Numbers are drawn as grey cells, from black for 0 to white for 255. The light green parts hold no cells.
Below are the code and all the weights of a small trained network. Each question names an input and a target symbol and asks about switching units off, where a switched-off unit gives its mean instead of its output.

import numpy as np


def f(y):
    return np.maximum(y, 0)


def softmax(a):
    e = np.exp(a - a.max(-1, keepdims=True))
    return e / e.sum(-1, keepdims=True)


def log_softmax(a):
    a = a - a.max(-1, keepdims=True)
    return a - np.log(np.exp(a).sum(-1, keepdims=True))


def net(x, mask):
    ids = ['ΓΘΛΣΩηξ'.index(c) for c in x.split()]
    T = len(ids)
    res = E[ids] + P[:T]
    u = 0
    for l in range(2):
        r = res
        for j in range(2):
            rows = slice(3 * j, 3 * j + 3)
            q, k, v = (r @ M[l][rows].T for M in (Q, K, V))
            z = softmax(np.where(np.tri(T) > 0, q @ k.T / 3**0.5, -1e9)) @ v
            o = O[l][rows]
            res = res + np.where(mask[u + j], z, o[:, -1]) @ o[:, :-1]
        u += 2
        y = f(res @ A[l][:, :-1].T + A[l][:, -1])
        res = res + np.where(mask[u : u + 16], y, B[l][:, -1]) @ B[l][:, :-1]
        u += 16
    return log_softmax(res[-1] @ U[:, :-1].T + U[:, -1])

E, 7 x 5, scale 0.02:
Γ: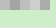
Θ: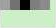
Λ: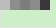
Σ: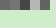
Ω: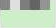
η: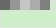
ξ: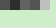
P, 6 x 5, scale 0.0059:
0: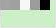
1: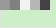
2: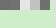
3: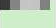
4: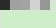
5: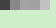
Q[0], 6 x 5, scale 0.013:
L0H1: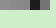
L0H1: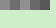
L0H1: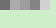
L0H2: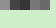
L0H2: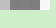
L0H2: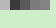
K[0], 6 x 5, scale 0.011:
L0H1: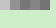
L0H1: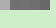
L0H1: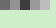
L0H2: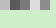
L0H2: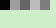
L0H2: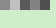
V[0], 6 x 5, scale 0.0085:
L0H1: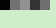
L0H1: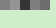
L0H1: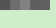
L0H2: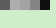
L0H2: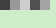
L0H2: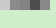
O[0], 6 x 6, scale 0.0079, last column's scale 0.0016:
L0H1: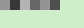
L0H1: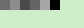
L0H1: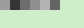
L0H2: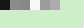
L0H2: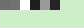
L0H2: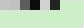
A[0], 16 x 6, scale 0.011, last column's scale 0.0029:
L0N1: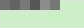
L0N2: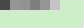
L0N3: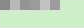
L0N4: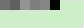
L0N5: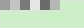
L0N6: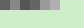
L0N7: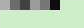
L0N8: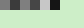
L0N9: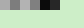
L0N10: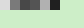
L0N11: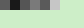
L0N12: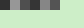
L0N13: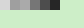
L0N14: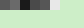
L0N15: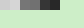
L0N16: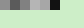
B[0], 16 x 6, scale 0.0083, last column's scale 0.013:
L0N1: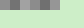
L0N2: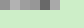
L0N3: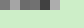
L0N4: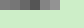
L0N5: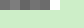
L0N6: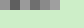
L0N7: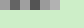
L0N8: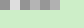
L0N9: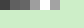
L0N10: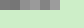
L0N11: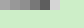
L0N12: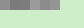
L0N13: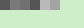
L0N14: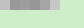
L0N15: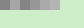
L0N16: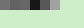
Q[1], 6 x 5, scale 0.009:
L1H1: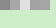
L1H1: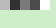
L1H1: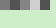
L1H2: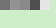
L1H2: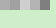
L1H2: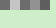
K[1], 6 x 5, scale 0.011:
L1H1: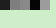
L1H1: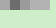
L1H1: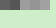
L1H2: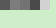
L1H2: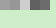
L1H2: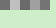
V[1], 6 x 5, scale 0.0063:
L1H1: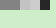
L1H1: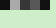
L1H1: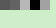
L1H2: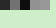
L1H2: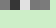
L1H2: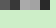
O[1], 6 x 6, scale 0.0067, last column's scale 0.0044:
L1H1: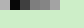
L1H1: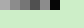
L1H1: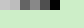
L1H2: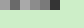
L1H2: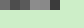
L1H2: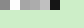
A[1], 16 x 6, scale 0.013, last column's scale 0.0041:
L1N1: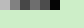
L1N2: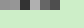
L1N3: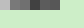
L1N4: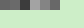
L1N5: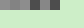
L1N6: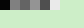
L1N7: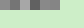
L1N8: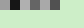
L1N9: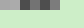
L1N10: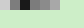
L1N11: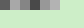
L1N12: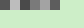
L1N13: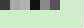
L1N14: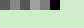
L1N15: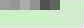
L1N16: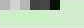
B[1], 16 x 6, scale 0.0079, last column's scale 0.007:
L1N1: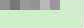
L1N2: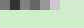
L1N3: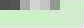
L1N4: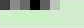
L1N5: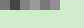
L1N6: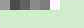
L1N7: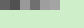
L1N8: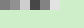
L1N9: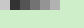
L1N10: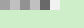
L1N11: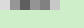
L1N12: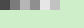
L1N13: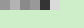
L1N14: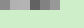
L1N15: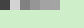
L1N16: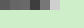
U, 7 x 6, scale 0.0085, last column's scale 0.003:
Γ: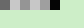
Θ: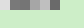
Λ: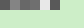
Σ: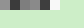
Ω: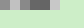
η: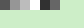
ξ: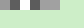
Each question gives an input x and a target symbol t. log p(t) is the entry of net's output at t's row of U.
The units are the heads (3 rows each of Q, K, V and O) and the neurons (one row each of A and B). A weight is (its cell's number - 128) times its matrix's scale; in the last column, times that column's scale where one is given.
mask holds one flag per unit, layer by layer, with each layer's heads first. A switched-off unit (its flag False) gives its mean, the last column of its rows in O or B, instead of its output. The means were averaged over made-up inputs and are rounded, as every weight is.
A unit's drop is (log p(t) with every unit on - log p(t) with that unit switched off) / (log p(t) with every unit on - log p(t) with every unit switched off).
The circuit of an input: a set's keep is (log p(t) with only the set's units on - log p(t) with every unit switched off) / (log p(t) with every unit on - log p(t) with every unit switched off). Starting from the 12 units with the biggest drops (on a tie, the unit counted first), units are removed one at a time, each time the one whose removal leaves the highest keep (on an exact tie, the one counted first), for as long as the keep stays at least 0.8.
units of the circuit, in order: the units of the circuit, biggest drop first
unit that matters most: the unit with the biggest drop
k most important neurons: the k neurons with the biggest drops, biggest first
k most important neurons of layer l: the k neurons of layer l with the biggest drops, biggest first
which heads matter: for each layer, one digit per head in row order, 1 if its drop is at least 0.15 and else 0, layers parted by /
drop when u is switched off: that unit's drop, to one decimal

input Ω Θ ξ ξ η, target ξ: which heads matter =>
11 / 00
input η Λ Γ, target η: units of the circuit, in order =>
L0H2; L0H1
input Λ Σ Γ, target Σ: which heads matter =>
01 / 10
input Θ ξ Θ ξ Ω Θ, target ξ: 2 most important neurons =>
L1N8; L0N7
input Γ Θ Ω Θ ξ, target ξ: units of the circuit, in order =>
L1N8; L1H2
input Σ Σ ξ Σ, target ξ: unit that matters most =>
L1H1
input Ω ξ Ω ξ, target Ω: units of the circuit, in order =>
L1H1; L0H2; L1N13
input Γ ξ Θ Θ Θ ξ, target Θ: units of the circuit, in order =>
L0H2; L0N14
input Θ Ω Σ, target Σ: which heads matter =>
00 / 11
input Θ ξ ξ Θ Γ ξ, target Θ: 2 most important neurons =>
L0N8; L0N14
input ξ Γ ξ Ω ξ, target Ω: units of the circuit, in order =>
L1H1; L0N8; L0H2; L0N9
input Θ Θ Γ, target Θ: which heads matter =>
11 / 01
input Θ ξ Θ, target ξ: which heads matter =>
10 / 11
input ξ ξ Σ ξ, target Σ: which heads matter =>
01 / 11
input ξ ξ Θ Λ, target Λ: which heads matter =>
00 / 00
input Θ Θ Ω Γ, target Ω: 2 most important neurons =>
L0N3; L1N16
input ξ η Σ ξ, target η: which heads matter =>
01 / 10
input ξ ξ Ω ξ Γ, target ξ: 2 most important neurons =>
L0N8; L1N8
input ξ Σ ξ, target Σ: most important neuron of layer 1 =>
L1N12
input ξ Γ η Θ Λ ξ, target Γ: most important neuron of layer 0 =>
L0N8
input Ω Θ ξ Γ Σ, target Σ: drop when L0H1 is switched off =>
0.1
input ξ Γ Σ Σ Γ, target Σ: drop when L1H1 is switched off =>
0.2
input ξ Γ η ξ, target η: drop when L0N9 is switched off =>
0.2
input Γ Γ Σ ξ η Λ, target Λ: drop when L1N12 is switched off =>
0.1
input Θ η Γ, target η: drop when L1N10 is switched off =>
-0.1
